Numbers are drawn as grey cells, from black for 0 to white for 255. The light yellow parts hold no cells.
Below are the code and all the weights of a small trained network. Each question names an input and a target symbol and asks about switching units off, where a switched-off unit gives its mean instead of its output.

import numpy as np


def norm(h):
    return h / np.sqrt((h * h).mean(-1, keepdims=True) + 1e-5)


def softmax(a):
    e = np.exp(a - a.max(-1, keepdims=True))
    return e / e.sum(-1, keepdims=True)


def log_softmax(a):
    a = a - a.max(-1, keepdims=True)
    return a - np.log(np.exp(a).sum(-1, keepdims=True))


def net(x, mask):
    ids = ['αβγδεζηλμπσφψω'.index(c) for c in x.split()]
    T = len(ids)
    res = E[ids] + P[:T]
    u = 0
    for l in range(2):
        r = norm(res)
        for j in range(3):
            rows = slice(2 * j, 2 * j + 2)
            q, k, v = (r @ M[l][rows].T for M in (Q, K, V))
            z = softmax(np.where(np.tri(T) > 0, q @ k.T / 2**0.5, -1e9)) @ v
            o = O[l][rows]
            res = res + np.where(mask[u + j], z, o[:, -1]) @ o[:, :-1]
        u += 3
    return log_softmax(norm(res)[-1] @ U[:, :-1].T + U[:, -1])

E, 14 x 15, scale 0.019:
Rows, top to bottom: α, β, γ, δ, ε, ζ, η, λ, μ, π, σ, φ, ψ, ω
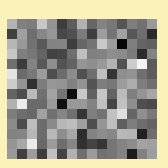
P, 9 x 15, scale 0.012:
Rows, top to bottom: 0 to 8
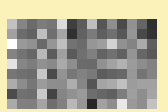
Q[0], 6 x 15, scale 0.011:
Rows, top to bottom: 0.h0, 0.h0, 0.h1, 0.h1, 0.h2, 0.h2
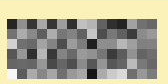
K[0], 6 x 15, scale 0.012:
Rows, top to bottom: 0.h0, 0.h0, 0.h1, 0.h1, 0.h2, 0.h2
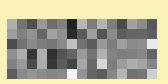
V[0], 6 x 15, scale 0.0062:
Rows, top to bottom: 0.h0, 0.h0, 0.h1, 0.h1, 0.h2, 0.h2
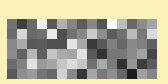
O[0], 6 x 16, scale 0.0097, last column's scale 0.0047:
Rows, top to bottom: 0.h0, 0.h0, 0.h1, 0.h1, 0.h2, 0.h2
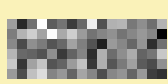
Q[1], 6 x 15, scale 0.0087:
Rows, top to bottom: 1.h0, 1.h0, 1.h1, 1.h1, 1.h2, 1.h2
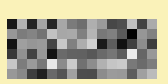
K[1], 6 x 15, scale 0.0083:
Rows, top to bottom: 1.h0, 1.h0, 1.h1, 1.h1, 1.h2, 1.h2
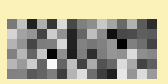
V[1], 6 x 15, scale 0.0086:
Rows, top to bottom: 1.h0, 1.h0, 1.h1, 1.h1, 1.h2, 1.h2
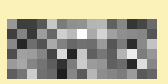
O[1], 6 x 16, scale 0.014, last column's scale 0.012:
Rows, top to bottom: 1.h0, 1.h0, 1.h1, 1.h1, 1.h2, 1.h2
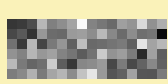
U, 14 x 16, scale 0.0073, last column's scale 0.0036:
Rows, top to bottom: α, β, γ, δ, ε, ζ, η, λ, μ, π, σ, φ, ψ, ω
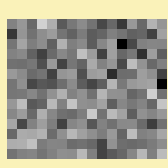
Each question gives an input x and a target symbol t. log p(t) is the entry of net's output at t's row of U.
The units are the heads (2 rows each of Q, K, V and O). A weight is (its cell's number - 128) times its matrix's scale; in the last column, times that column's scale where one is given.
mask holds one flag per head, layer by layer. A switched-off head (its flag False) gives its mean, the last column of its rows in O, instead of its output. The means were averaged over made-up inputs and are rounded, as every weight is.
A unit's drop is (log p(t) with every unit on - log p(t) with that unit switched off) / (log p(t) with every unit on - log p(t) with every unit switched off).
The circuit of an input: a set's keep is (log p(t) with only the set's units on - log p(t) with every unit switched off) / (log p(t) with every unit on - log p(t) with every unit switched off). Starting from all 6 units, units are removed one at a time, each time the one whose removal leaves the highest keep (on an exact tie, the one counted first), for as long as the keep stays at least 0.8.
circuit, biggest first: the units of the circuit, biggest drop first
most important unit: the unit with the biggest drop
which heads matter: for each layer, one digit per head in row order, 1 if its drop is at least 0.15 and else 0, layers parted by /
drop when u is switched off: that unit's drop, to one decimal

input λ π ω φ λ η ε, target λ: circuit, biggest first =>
[1.h1]
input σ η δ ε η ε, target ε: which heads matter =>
001 / 111
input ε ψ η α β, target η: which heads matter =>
001 / 001
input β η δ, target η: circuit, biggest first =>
[1.h2; 0.h2]
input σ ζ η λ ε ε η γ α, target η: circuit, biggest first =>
[0.h2; 1.h2; 0.h0]
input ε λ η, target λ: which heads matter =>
010 / 010
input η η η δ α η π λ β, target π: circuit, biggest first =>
[0.h0; 0.h2]
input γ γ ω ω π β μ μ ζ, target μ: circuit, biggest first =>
[0.h0; 1.h2; 1.h1]
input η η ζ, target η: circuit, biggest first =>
[1.h2; 0.h0]
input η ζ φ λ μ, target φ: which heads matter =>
000 / 001
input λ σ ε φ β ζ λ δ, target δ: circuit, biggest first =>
[1.h2; 0.h1; 0.h2; 1.h1]
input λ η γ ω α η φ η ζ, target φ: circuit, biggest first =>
[0.h0; 1.h2]
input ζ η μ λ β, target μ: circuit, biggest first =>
[0.h0; 1.h1]
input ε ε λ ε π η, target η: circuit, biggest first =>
[0.h2; 1.h2]
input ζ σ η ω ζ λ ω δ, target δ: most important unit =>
0.h1
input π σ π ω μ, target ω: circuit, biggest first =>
[0.h2; 1.h1]
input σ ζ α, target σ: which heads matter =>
001 / 000
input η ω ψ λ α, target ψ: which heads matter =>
010 / 100
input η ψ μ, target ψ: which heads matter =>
000 / 100
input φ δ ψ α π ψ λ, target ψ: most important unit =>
1.h0
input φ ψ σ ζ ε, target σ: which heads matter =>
101 / 000
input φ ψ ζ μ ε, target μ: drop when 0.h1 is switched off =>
0.2
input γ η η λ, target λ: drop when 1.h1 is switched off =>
0.6
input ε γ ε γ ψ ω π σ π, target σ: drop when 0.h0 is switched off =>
-0.1
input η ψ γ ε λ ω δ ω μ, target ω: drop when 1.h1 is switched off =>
0.4
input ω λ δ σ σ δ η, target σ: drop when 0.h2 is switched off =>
0.3
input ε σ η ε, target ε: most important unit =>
1.h1
